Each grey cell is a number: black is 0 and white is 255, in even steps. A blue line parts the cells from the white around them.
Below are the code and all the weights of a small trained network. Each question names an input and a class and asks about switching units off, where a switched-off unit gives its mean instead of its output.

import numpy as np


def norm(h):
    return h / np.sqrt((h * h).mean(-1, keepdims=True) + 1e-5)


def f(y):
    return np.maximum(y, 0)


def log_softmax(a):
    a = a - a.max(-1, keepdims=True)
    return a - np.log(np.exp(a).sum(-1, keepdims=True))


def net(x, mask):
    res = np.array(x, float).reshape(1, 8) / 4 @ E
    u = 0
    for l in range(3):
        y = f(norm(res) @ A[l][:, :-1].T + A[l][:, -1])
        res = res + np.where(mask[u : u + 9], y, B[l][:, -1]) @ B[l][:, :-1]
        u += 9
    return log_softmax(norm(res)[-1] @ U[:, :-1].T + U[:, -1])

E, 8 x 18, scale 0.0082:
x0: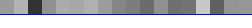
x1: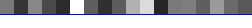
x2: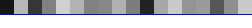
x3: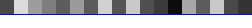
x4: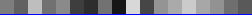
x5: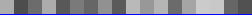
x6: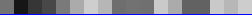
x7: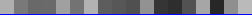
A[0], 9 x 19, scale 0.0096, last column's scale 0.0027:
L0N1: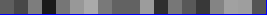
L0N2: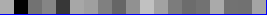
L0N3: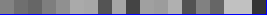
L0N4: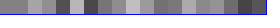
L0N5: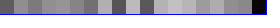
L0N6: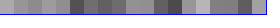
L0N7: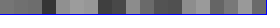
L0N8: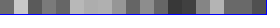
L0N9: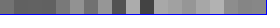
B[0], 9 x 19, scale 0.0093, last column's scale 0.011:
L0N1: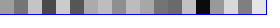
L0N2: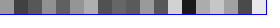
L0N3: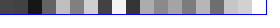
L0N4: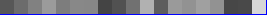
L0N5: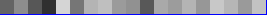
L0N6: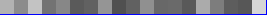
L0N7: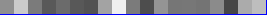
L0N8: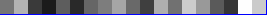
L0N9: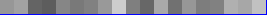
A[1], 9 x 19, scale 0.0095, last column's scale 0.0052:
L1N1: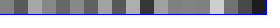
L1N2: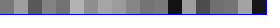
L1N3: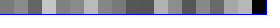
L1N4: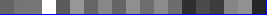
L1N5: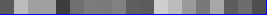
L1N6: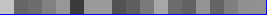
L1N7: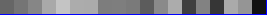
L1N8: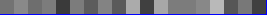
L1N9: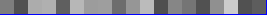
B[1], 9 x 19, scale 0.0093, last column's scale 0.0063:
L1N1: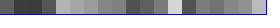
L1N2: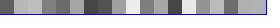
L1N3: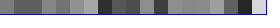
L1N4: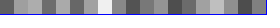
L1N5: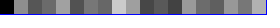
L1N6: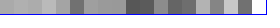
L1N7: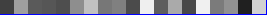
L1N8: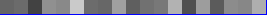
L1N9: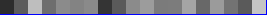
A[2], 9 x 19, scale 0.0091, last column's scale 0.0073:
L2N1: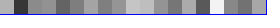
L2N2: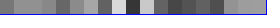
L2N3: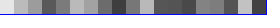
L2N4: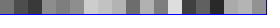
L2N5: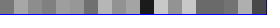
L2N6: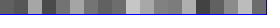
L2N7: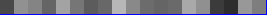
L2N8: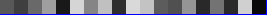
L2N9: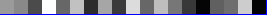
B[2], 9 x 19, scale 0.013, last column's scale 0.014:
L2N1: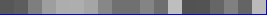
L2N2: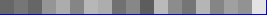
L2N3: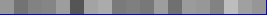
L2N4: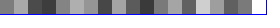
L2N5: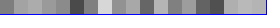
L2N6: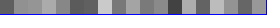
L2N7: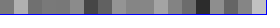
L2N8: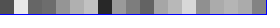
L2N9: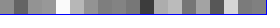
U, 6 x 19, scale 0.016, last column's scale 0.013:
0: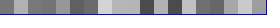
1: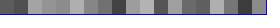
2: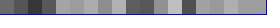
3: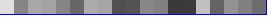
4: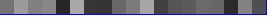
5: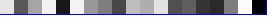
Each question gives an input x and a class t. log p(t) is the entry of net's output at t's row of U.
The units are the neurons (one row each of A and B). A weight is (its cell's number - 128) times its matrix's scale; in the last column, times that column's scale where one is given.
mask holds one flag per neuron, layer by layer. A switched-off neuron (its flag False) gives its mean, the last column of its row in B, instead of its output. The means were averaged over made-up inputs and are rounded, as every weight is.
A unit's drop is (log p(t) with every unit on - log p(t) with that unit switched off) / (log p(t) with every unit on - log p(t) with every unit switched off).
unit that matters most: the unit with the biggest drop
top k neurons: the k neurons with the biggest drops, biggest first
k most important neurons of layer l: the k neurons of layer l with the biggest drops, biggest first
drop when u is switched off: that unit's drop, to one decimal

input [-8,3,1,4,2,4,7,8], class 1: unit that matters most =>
L0N1
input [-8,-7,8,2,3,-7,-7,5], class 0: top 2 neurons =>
[L0N3, L0N2]
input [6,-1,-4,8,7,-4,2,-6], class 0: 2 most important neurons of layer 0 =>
[L0N2, L0N5]
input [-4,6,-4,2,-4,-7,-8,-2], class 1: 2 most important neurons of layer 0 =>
[L0N4, L0N1]
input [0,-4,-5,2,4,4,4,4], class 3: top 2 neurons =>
[L0N6, L1N6]
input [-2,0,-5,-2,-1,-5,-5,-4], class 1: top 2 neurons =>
[L0N8, L0N7]
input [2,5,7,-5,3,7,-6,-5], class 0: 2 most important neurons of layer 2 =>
[L2N4, L2N5]
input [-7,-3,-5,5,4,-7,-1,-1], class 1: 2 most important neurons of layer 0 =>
[L0N8, L0N7]
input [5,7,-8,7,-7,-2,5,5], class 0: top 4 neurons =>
[L0N8, L0N1, L0N3, L1N2]
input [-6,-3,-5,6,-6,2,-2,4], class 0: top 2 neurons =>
[L0N8, L0N2]
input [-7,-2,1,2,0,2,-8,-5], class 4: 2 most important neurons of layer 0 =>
[L0N1, L0N2]
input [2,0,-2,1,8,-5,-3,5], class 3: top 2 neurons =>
[L0N6, L0N8]
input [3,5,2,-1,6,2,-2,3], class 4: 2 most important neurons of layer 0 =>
[L0N7, L0N4]
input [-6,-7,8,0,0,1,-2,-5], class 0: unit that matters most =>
L0N3
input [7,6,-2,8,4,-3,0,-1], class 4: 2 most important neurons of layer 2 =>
[L2N2, L2N7]
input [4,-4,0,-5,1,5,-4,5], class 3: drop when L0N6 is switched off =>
0.2
